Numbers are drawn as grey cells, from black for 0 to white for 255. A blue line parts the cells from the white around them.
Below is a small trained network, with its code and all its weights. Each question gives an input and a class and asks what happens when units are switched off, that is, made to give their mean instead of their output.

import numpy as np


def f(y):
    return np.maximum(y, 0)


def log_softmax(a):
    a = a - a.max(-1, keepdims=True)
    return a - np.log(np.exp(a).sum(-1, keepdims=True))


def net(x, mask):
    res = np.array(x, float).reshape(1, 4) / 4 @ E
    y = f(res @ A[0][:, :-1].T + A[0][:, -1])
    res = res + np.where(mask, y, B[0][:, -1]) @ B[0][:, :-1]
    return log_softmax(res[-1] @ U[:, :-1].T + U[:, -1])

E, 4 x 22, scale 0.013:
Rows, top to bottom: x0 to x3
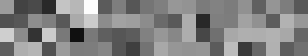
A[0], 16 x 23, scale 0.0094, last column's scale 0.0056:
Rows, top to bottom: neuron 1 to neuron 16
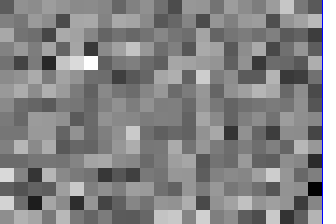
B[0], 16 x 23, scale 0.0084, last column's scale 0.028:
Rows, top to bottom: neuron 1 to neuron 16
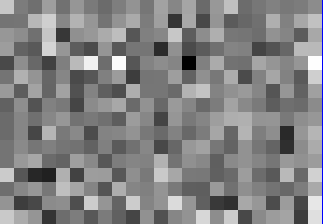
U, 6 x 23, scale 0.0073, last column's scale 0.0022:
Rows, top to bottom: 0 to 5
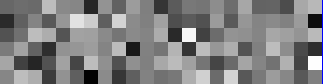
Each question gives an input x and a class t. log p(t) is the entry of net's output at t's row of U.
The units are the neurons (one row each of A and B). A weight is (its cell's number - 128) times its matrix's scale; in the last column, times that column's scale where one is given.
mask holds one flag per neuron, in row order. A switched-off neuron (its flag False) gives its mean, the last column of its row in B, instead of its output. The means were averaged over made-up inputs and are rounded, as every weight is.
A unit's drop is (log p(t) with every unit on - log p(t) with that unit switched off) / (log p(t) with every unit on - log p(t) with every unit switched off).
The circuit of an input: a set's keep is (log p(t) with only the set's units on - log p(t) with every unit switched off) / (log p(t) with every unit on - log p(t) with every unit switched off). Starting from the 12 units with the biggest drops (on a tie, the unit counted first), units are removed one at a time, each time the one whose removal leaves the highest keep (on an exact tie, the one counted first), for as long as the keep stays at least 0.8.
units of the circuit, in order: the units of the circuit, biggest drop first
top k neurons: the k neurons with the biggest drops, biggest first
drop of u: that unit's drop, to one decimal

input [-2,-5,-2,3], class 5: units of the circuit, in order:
neuron 5
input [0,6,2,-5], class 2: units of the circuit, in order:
neuron 5; neuron 2
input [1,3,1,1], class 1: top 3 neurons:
neuron 13; neuron 16; neuron 15
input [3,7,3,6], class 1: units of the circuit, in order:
neuron 16; neuron 5
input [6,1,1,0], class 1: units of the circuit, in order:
neuron 5; neuron 16
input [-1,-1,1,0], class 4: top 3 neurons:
neuron 5; neuron 16; neuron 6
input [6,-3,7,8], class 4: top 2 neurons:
neuron 15; neuron 13
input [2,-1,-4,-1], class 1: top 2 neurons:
neuron 16; neuron 6
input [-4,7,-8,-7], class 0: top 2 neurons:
neuron 4; neuron 10
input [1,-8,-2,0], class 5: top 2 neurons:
neuron 5; neuron 16
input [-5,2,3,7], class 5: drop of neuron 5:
0.1
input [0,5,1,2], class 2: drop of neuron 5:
0.5
